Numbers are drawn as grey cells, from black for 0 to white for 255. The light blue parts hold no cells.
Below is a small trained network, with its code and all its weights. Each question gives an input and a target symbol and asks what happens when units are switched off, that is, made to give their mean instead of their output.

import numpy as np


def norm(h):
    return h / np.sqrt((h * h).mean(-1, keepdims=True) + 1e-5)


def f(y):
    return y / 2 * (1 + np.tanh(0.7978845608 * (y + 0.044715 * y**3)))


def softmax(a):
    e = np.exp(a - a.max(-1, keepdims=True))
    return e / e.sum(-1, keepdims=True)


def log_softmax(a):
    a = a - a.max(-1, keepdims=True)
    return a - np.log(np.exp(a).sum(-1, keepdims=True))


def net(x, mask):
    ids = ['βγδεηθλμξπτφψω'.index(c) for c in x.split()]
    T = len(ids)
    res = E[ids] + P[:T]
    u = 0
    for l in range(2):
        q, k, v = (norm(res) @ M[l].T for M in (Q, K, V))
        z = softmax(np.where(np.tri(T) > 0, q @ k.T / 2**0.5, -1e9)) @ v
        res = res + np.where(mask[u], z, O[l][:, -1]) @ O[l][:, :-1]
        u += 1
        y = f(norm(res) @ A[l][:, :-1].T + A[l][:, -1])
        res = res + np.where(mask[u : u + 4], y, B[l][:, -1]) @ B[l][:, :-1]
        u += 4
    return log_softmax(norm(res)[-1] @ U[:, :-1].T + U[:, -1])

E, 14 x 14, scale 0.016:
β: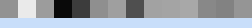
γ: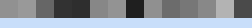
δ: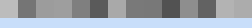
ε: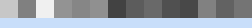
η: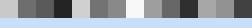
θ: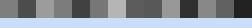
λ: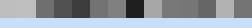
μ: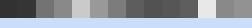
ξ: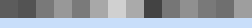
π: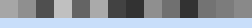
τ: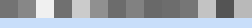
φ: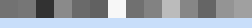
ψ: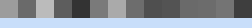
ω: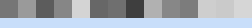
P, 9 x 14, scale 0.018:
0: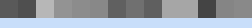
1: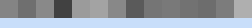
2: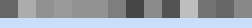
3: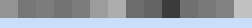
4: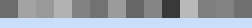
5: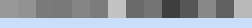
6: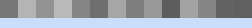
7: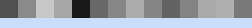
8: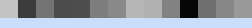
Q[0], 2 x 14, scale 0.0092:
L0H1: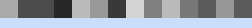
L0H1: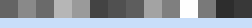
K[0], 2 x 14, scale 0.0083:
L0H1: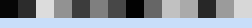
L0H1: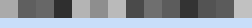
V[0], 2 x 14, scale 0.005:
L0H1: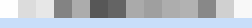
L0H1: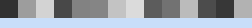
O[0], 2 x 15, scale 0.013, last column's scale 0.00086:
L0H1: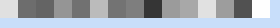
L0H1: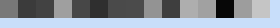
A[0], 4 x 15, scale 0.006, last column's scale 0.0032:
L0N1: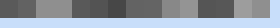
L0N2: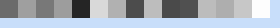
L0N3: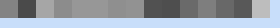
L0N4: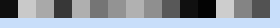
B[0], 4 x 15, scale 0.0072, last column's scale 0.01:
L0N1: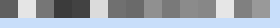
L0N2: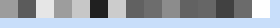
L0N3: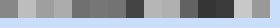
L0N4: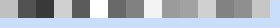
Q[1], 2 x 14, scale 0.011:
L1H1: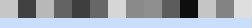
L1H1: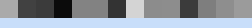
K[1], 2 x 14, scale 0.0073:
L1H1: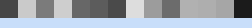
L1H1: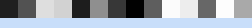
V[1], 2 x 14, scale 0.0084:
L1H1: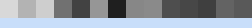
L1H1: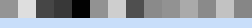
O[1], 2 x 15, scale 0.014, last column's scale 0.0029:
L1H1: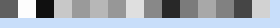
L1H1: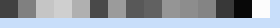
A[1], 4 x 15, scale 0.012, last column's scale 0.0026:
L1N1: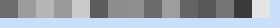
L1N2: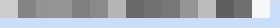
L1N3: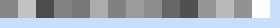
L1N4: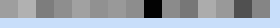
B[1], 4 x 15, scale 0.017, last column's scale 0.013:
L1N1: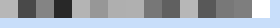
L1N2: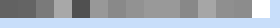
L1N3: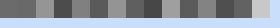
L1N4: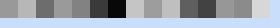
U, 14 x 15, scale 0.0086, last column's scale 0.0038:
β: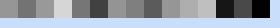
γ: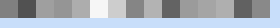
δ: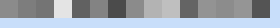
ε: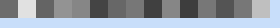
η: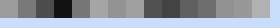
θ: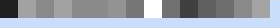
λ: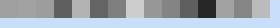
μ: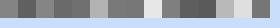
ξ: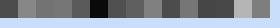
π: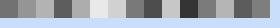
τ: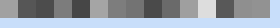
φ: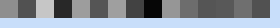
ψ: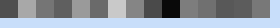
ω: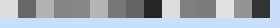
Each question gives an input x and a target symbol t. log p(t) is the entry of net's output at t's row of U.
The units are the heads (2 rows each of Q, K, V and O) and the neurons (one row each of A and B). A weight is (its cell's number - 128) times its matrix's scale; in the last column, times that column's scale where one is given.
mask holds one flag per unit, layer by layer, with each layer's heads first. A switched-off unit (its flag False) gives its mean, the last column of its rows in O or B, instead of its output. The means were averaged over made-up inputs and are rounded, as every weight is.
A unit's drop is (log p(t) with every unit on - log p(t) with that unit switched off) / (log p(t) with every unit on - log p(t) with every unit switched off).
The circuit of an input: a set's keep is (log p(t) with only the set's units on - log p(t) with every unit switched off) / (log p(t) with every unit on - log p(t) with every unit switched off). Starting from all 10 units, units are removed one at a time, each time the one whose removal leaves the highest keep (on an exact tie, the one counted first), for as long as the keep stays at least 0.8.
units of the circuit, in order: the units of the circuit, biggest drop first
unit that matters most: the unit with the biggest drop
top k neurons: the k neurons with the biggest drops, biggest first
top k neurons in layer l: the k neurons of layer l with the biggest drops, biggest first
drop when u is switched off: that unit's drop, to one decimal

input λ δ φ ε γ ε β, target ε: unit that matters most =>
L1H1
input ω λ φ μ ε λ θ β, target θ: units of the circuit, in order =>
[L0H1 L0N4]
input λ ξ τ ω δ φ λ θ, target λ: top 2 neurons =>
[L1N4 L1N1]
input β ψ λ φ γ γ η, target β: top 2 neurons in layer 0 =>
[L0N2 L0N1]
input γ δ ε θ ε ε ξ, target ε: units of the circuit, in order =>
[L1H1 L1N1 L1N3]
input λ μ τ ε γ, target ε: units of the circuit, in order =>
[L1H1 L1N3 L1N1]
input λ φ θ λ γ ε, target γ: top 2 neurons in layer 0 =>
[L0N4 L0N2]
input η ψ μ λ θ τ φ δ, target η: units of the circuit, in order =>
[L1H1 L1N3]
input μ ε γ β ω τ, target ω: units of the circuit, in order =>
[L1H1 L0H1]
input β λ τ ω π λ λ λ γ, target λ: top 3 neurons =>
[L1N4 L1N1 L0N4]
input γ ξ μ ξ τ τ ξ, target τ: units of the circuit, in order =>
[L0H1 L1H1]
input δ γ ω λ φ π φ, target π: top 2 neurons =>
[L1N3 L0N4]
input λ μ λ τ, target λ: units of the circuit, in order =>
[L1N4 L0H1]
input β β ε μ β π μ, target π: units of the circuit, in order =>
[L0H1]
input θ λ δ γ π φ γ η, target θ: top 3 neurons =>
[L0N4 L1N1 L0N1]
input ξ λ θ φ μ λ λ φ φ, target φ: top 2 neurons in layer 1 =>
[L1N4 L1N2]
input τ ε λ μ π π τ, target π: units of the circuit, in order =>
[L0H1 L1N3 L1H1]
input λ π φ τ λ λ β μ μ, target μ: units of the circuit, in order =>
[L1H1 L1N3]
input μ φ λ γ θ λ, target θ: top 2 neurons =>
[L0N4 L1N1]
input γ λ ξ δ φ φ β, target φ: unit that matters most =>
L1H1
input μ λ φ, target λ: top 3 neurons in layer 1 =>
[L1N4 L1N1 L1N3]
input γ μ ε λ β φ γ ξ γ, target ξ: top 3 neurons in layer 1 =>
[L1N1 L1N3 L1N2]
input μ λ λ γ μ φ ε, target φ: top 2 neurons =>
[L0N4 L1N4]
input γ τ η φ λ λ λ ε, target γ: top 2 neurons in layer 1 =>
[L1N4 L1N3]
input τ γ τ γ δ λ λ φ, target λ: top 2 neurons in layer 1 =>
[L1N4 L1N1]
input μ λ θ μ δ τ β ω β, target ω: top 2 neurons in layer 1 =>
[L1N1 L1N3]
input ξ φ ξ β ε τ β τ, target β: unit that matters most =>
L0H1
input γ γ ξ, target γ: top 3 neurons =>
[L0N4 L1N4 L1N3]
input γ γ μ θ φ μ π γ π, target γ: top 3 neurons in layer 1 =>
[L1N4 L1N3 L1N1]
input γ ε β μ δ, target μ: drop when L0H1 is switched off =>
0.1
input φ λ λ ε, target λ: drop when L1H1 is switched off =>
0.1
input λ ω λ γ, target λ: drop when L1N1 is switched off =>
0.3
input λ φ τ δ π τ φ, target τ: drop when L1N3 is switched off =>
0.0
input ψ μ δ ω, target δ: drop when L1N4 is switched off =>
0.1
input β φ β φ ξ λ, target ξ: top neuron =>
[L1N1]
